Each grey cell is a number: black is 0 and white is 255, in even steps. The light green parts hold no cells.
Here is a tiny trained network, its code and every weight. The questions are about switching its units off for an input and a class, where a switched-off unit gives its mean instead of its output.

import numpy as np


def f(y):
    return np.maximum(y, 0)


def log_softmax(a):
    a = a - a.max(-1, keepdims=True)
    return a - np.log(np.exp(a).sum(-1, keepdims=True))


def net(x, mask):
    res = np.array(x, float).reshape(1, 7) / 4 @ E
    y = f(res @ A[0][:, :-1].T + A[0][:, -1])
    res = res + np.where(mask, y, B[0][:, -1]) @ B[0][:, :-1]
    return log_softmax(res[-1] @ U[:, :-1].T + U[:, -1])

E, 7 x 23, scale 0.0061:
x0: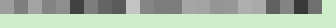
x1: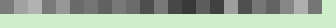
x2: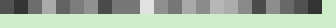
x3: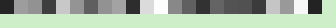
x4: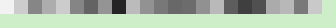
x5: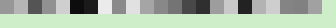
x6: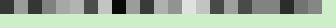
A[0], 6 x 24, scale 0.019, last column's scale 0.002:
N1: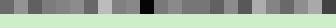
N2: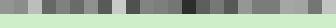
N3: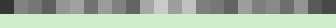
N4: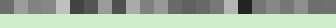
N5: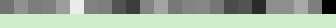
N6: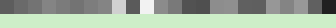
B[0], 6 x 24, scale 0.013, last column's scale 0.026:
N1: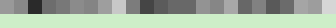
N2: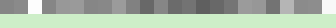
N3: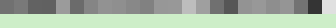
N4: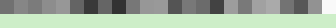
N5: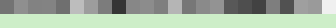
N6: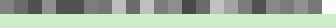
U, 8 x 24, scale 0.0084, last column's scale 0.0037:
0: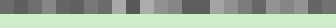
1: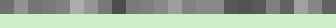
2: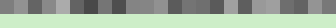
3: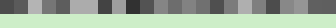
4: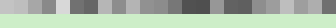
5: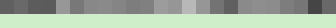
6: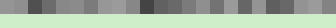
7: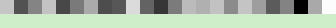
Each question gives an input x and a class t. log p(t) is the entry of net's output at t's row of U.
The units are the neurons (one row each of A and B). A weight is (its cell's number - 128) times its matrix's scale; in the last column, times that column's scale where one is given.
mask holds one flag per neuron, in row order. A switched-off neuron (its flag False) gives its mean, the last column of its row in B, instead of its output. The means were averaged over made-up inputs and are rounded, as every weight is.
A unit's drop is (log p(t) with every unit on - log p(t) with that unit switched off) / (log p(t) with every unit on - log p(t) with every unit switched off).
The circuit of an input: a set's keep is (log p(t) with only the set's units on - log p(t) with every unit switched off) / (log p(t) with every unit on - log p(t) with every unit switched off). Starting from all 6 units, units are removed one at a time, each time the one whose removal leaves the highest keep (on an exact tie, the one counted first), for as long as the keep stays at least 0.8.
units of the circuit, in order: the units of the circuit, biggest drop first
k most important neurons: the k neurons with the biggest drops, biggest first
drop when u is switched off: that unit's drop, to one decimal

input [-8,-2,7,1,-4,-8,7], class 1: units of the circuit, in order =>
(N5)
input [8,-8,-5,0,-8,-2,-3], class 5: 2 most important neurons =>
(N2 N6)
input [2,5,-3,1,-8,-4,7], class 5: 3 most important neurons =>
(N3 N2 N6)
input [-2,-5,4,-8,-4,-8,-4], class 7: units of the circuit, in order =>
(N2 N6)
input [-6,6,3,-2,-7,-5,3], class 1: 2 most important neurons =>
(N2 N5)
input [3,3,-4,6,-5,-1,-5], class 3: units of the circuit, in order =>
(N2 N4)
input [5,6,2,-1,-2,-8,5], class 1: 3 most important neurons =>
(N2 N4 N6)
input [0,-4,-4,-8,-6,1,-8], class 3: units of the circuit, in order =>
(N2 N4)
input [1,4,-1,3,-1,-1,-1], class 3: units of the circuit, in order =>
(N4 N2)
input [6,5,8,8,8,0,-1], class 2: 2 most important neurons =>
(N4 N1)
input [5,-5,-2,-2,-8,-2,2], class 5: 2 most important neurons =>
(N2 N6)
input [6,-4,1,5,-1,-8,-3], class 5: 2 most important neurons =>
(N3 N1)
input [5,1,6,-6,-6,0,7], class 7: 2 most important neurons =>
(N4 N6)
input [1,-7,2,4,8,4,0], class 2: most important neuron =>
(N4)
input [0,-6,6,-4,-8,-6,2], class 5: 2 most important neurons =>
(N3 N2)
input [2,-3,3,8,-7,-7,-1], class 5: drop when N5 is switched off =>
0.0
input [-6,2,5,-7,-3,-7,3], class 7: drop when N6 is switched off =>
0.3
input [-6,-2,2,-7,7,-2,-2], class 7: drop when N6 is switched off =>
0.2
